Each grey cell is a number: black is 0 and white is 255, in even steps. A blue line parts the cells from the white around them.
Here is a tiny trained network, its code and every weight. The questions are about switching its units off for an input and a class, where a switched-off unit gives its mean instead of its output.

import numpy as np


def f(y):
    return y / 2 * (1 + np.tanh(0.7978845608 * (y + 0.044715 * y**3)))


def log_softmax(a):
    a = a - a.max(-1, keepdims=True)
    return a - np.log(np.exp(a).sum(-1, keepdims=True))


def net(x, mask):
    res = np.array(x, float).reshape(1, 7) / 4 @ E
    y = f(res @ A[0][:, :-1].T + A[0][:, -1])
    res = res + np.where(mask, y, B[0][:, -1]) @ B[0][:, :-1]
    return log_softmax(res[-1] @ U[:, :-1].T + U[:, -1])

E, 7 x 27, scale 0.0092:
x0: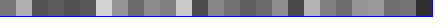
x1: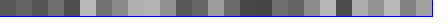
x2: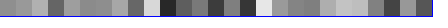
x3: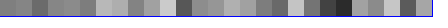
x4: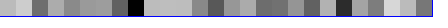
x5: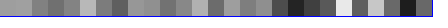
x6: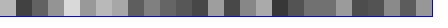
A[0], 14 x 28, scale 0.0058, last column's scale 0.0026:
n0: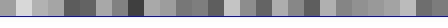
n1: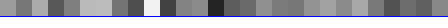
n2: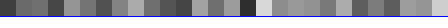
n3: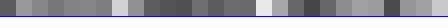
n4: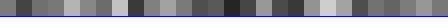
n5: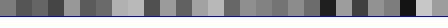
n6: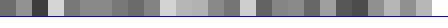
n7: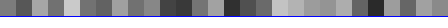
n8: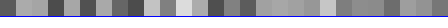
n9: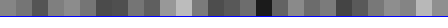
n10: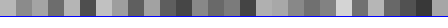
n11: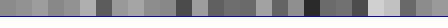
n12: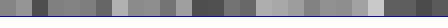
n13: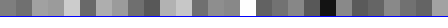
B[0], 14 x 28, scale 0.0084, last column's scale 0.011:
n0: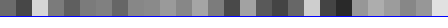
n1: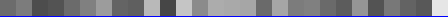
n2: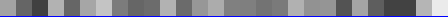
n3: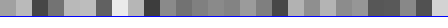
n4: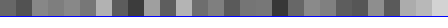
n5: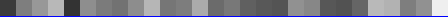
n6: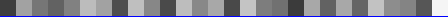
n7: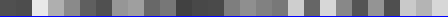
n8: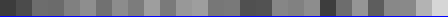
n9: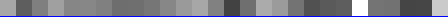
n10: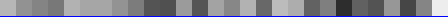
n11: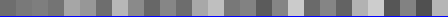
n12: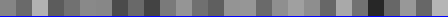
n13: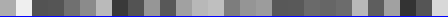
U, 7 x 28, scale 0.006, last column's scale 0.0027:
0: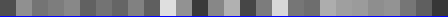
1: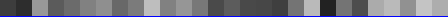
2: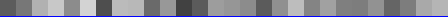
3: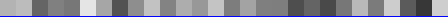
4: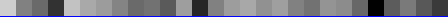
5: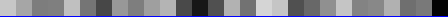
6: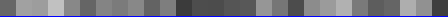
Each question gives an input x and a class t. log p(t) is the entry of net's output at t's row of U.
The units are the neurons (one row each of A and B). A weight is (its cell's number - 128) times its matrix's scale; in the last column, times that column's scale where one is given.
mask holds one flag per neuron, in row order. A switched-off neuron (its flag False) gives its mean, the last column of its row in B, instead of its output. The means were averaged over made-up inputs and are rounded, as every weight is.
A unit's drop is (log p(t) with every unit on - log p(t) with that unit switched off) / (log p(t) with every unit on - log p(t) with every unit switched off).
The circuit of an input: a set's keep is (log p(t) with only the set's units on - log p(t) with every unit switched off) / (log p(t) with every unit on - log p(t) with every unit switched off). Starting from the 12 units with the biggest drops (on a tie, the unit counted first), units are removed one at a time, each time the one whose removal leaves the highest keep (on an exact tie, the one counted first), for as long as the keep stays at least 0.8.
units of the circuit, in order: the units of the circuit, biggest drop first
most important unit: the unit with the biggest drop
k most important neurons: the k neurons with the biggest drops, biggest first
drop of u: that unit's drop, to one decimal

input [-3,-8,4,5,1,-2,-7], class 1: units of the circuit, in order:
n0
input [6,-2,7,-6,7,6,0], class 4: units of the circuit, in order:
n10, n12
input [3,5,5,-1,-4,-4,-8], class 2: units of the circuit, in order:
n13, n3
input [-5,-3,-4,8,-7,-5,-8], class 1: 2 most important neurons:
n5, n3
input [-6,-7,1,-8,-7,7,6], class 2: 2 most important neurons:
n5, n7
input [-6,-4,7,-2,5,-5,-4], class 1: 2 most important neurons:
n0, n8
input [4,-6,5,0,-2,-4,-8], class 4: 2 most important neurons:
n5, n3
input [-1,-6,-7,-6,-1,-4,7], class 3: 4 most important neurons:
n13, n9, n0, n8
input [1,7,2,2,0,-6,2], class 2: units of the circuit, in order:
n0, n7
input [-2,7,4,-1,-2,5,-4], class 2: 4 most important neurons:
n13, n6, n11, n9
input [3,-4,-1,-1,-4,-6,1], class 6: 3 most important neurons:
n10, n1, n11
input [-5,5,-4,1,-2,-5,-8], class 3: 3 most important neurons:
n9, n7, n6
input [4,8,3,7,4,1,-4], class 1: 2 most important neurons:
n0, n13
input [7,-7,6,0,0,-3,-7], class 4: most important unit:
n10
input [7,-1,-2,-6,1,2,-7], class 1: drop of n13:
0.1
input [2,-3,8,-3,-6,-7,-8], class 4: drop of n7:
-0.1
